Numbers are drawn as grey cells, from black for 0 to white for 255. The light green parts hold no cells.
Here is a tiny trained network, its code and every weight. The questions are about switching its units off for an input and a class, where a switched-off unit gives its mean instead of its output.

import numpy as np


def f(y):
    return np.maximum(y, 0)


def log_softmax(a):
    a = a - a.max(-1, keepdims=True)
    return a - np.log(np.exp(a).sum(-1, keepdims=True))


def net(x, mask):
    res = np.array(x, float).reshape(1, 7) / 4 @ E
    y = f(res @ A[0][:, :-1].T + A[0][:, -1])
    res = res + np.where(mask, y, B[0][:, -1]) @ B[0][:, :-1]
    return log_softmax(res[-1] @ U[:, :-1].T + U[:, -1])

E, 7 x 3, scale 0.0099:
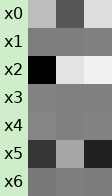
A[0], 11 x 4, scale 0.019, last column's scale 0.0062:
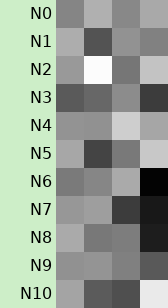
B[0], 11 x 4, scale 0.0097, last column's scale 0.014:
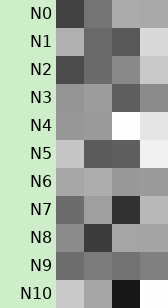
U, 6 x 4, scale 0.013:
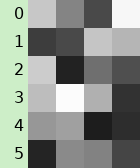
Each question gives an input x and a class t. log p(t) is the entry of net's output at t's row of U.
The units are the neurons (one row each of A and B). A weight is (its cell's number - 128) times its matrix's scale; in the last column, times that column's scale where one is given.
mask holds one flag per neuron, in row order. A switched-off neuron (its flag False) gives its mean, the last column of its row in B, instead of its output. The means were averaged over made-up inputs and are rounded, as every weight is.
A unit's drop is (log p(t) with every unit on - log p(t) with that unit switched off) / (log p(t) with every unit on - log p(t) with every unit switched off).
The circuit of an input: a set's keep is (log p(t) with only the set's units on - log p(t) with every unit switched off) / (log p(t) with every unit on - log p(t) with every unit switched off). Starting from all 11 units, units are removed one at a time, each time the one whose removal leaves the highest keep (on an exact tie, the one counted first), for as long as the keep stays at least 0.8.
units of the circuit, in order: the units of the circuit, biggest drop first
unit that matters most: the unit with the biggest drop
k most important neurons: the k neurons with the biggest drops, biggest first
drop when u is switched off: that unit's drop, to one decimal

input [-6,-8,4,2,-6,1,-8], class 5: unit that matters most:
N4
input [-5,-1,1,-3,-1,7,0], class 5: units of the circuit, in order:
N10; N5
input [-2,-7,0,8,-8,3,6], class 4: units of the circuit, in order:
N4; N5
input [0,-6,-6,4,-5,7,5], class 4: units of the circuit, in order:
N7; N4
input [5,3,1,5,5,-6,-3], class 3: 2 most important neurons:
N4; N6
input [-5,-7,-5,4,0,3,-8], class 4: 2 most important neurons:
N7; N4
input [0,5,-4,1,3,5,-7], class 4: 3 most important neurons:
N4; N7; N10
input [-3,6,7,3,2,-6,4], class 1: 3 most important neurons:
N10; N2; N0
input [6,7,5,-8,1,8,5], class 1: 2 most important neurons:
N10; N7
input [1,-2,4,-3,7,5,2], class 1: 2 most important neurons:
N10; N7
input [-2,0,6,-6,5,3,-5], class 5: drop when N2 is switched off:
-0.1
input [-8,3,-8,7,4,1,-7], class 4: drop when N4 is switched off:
0.1
